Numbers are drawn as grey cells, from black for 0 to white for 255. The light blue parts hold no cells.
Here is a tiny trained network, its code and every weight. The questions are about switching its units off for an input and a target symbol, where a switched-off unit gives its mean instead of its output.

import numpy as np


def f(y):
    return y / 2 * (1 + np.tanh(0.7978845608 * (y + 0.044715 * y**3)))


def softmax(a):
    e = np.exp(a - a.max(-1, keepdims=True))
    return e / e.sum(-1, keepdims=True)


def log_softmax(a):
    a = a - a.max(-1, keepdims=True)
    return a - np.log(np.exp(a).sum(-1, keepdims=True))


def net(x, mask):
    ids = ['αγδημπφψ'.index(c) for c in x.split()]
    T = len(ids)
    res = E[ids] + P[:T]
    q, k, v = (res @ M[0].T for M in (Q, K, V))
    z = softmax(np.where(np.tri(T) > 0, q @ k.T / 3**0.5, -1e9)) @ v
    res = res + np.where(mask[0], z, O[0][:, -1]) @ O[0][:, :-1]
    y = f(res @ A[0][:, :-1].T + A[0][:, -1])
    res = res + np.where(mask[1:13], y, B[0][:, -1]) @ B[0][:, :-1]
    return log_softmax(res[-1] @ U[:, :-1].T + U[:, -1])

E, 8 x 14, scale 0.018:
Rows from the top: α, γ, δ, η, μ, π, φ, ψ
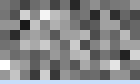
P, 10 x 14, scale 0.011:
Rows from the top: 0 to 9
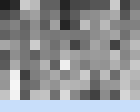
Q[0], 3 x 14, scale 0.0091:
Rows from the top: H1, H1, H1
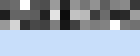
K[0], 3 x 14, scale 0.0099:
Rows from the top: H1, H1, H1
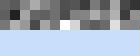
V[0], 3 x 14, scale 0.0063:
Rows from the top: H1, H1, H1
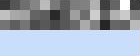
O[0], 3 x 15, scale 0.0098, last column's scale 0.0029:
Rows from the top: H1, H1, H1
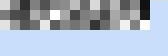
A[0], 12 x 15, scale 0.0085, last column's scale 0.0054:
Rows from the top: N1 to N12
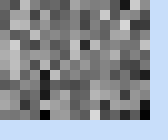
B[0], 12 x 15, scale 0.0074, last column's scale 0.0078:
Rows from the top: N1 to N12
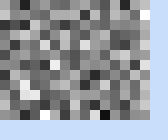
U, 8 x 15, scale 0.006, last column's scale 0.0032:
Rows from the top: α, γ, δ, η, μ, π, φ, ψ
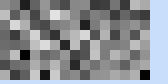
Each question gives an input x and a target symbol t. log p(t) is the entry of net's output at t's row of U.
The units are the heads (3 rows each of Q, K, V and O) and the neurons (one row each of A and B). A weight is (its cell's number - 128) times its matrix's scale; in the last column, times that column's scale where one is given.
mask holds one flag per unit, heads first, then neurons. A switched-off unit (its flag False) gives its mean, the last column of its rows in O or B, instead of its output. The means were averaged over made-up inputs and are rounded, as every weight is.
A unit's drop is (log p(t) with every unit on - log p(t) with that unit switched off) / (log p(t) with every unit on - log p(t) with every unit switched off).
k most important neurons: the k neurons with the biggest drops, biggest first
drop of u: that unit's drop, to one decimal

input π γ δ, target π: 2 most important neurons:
(N2; N3)
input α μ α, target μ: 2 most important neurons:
(N12; N10)
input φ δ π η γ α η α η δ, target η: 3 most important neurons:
(N10; N5; N2)
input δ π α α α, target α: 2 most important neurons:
(N11; N9)
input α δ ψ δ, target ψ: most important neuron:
(N10)
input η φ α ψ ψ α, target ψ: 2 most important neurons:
(N10; N11)
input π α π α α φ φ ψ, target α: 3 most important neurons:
(N11; N2; N9)
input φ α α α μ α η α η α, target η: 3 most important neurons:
(N10; N5; N2)
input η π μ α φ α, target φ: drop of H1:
1.0
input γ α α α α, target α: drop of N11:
0.4
